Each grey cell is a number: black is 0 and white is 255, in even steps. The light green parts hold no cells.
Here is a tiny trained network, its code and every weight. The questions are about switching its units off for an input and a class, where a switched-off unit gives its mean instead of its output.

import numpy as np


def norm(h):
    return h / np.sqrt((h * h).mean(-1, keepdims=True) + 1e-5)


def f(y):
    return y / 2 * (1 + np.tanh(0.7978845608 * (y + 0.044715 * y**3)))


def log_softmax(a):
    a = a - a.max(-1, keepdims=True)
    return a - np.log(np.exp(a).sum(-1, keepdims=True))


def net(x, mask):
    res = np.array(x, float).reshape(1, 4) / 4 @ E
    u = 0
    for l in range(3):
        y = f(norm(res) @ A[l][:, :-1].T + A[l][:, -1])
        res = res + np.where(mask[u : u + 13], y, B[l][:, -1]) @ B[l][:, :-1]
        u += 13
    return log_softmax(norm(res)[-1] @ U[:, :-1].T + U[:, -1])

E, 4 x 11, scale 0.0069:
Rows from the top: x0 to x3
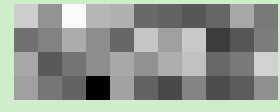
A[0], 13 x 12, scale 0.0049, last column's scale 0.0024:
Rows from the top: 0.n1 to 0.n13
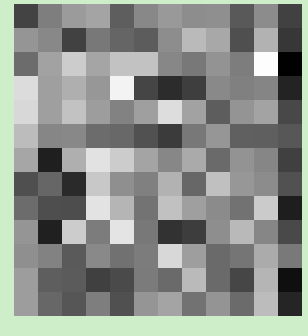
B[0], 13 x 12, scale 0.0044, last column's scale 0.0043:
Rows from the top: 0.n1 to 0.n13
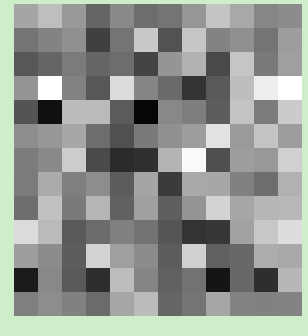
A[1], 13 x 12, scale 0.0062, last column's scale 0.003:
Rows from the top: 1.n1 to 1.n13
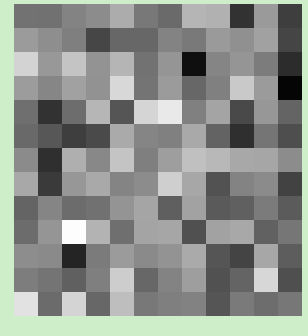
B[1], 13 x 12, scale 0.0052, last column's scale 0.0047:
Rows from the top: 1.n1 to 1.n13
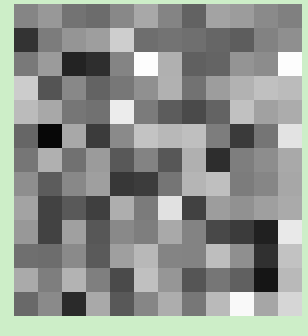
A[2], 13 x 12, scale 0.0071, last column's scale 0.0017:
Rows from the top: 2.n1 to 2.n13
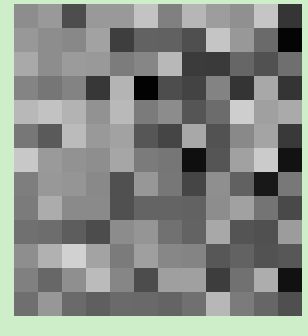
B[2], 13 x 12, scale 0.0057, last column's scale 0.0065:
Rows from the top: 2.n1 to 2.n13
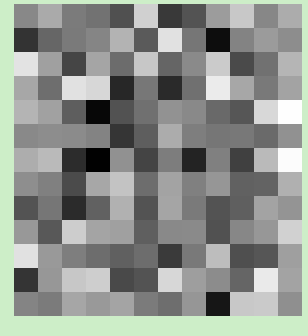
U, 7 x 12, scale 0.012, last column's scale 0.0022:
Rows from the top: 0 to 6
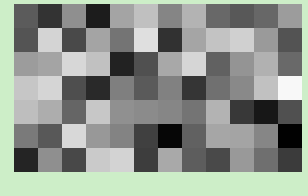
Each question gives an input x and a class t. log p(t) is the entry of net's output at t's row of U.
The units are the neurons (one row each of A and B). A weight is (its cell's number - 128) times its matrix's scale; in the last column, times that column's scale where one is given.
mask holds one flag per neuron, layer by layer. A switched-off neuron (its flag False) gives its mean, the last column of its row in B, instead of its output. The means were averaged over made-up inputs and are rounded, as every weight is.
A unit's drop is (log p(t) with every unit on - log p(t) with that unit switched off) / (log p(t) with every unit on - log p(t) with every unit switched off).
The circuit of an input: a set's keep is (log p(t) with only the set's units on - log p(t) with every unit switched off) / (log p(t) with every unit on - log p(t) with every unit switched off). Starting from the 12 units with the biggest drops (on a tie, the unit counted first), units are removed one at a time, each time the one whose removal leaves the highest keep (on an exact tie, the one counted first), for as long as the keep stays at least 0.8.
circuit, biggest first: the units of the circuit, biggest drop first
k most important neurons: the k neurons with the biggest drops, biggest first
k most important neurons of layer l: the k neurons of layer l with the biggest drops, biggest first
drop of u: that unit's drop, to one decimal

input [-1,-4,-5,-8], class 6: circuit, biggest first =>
(2.n2)
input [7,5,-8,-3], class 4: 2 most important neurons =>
(1.n10 2.n3)
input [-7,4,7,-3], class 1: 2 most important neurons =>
(0.n9 2.n1)
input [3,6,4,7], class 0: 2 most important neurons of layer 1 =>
(1.n6 1.n12)
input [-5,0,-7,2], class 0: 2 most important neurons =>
(0.n4 0.n10)
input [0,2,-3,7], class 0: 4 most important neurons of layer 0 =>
(0.n12 0.n5 0.n4 0.n10)
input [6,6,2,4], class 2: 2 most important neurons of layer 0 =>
(0.n5 0.n7)
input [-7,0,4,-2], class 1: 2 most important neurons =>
(0.n9 2.n1)
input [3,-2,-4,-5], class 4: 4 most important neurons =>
(1.n10 2.n3 1.n5 2.n8)
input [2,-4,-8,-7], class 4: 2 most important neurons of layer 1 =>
(1.n10 1.n13)
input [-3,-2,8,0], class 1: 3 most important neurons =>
(0.n9 2.n1 1.n10)
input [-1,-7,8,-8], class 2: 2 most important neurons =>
(1.n3 0.n7)
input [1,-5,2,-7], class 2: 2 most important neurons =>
(0.n4 2.n7)
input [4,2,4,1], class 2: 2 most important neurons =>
(0.n7 0.n5)
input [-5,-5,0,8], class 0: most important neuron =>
(1.n6)
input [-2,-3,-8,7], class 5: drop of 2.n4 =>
0.1
